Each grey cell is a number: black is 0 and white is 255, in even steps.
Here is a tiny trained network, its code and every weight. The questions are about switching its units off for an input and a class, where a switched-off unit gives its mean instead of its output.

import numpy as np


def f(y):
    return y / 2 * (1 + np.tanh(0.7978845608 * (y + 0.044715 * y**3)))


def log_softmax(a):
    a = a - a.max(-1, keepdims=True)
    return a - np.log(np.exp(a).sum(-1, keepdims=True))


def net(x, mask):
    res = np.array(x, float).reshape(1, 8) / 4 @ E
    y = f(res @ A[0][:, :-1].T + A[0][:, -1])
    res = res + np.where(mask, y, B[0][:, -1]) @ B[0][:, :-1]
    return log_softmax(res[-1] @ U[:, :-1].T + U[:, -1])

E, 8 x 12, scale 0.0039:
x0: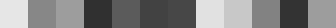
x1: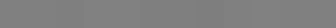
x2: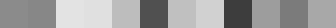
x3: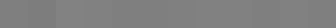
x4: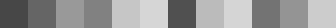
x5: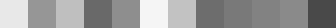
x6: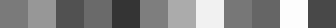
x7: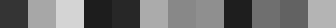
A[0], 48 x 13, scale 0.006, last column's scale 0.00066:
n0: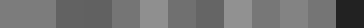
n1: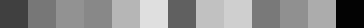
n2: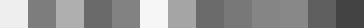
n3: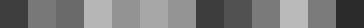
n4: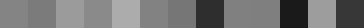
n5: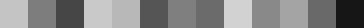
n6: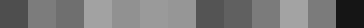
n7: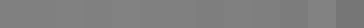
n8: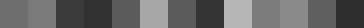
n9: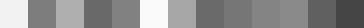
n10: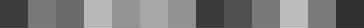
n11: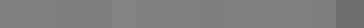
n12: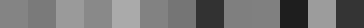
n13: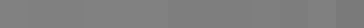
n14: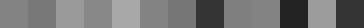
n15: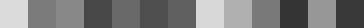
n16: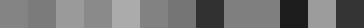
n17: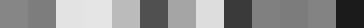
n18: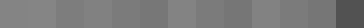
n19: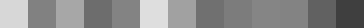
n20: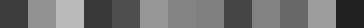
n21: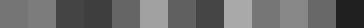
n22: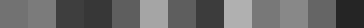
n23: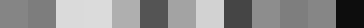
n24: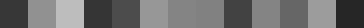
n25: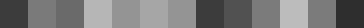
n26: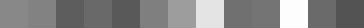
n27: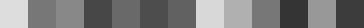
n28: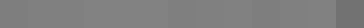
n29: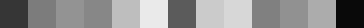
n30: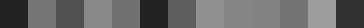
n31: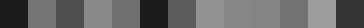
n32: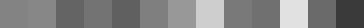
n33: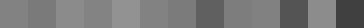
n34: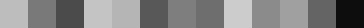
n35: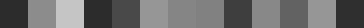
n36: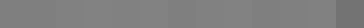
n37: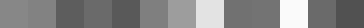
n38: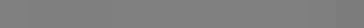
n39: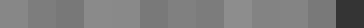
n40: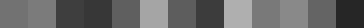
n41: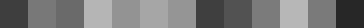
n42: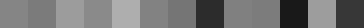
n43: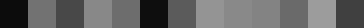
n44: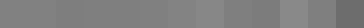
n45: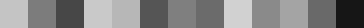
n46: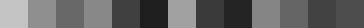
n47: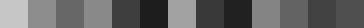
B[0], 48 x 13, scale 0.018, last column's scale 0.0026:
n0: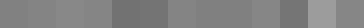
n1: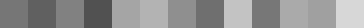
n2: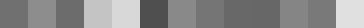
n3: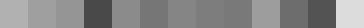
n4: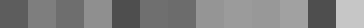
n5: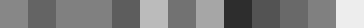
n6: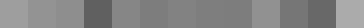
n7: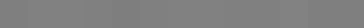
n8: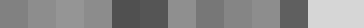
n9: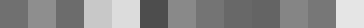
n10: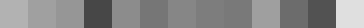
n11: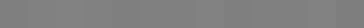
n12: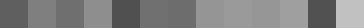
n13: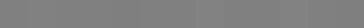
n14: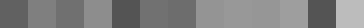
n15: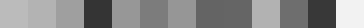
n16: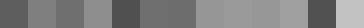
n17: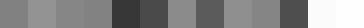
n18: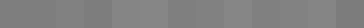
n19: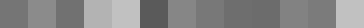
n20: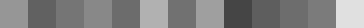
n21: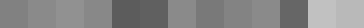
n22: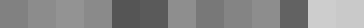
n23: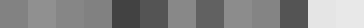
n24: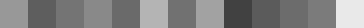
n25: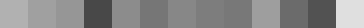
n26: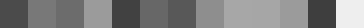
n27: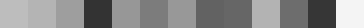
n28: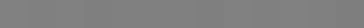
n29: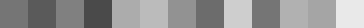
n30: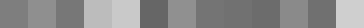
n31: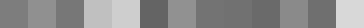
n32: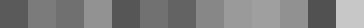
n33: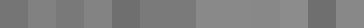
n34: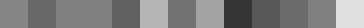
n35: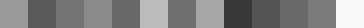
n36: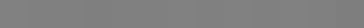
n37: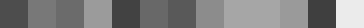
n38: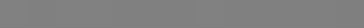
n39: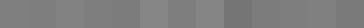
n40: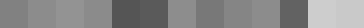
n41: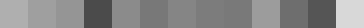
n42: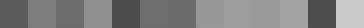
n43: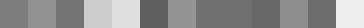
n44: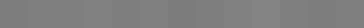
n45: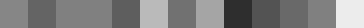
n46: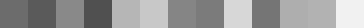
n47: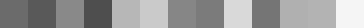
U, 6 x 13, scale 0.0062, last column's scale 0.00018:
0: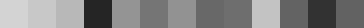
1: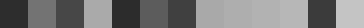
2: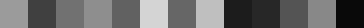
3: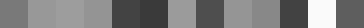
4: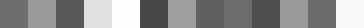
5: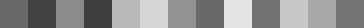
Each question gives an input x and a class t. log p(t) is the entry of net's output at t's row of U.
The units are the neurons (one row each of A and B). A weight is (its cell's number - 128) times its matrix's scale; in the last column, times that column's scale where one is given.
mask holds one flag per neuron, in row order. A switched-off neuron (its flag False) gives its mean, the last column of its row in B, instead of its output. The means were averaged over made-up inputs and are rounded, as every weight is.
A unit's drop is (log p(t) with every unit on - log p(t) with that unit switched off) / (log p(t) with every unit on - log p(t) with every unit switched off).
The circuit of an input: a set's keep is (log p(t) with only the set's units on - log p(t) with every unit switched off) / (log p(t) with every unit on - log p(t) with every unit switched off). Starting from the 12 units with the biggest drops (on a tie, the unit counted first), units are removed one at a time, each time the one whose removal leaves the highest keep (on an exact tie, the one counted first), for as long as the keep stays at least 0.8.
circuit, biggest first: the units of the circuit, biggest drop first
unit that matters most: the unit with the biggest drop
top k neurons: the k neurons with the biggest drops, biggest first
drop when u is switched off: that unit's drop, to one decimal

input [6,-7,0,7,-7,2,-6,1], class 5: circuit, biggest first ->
[n47]
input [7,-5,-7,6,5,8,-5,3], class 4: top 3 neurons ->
[n9; n2; n19]
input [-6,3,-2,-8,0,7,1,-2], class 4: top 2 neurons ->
[n9; n2]
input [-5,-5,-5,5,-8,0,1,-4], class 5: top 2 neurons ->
[n47; n46]
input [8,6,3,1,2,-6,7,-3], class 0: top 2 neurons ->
[n27; n15]
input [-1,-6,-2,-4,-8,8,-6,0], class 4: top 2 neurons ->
[n9; n2]
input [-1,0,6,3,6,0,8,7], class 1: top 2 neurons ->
[n26; n37]
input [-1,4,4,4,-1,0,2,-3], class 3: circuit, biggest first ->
[n17; n23]
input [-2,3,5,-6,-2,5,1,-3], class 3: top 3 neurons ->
[n17; n23; n43]
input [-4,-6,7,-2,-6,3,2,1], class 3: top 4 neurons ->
[n17; n23; n29; n1]
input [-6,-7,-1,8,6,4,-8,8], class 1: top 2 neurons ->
[n42; n4]
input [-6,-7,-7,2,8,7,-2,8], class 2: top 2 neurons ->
[n35; n24]
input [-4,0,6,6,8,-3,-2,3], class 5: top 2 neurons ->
[n29; n1]
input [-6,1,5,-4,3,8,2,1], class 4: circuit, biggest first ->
[n9]
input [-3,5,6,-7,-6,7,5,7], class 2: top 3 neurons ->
[n35; n24; n20]
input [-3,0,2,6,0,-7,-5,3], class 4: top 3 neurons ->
[n43; n31; n30]
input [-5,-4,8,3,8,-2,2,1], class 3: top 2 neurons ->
[n17; n23]
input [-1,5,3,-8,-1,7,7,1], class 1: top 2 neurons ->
[n26; n37]
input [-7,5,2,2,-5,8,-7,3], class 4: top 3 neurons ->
[n9; n2; n19]
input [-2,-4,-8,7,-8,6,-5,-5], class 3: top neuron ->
[n8]
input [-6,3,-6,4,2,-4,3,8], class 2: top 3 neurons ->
[n35; n24; n20]
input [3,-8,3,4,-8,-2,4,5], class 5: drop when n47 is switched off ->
0.2
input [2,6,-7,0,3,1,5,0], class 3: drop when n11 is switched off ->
0.0
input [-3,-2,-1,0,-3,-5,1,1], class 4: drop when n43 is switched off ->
0.2
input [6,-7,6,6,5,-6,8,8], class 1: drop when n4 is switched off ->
-0.1
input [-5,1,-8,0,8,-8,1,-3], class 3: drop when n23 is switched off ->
-0.1
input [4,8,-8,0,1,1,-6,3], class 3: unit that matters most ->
n8
